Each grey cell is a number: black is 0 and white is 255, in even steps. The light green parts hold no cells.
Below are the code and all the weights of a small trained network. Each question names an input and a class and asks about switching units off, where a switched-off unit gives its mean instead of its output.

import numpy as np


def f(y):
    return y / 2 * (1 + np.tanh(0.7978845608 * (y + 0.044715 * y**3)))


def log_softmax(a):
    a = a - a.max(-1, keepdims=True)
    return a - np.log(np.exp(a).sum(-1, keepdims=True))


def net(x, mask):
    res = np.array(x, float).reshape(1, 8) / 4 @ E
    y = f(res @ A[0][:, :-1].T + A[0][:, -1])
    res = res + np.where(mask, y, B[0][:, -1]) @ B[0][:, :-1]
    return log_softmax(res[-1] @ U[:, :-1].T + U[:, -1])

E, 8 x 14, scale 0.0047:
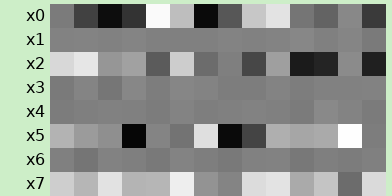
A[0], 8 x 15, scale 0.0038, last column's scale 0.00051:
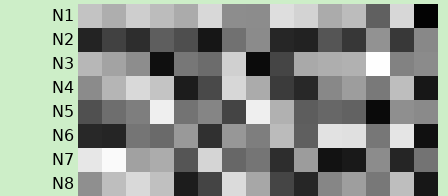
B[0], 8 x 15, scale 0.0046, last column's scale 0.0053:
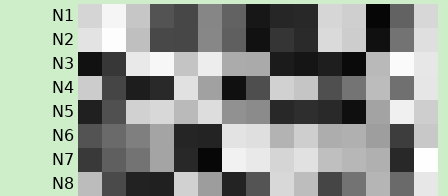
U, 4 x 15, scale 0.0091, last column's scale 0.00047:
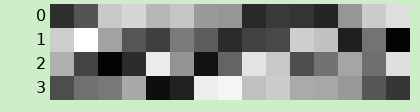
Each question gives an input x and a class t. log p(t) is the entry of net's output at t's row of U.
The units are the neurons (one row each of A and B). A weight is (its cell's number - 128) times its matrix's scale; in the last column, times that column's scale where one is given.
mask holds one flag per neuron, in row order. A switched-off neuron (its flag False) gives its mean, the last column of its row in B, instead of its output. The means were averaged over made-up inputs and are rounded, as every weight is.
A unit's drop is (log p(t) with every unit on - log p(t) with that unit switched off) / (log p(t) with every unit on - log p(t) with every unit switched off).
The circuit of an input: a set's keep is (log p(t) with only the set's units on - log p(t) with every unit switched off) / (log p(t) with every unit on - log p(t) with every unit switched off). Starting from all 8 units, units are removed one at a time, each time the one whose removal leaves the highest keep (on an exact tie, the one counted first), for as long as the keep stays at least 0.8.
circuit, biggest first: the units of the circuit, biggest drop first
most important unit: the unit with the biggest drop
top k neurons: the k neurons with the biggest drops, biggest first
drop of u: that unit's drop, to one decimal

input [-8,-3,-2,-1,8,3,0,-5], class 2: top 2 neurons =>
[N4; N8]
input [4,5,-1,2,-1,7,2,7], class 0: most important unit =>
N3
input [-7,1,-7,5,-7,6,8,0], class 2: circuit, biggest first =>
[N4; N8]
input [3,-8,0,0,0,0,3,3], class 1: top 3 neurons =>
[N4; N8; N3]
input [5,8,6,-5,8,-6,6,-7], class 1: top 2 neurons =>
[N2; N3]
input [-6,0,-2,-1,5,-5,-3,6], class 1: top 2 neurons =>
[N1; N3]
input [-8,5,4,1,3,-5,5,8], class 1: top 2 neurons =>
[N1; N3]
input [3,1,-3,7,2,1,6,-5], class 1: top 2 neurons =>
[N2; N7]
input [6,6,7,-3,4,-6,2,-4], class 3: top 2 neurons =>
[N7; N3]
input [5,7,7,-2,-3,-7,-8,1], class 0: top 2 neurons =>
[N5; N6]
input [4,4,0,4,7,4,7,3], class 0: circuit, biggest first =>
[N4; N3]
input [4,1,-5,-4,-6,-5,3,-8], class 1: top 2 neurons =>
[N2; N3]
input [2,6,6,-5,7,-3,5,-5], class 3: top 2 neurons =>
[N7; N1]
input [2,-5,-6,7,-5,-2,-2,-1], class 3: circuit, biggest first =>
[N6]
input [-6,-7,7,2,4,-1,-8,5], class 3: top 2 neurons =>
[N7; N2]
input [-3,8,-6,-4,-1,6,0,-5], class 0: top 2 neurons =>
[N3; N7]
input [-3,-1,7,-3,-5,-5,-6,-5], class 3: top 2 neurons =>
[N7; N3]
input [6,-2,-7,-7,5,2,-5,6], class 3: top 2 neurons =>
[N6; N2]
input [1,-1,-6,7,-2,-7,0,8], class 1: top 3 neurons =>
[N1; N3; N7]
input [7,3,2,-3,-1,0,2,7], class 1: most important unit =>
N1
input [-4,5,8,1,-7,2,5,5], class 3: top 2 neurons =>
[N7; N2]
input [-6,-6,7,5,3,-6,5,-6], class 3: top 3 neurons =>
[N7; N3; N1]
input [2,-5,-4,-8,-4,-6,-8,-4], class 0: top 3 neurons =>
[N5; N7; N1]
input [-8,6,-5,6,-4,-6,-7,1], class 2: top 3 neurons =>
[N4; N8; N3]
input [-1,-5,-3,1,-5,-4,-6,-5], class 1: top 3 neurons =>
[N2; N3; N7]
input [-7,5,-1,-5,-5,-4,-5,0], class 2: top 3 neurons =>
[N4; N8; N3]
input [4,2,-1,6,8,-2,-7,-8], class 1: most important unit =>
N2
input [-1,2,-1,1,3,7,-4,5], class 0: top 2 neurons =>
[N3; N2]
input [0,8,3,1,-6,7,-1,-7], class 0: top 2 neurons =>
[N3; N1]
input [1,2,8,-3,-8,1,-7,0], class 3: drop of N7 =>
0.2
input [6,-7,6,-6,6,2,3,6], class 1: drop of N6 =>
0.1
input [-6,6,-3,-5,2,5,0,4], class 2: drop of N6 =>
0.0
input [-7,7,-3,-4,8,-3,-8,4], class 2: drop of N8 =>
0.2
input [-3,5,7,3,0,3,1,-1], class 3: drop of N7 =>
0.7
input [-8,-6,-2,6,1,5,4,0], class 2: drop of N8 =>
0.3
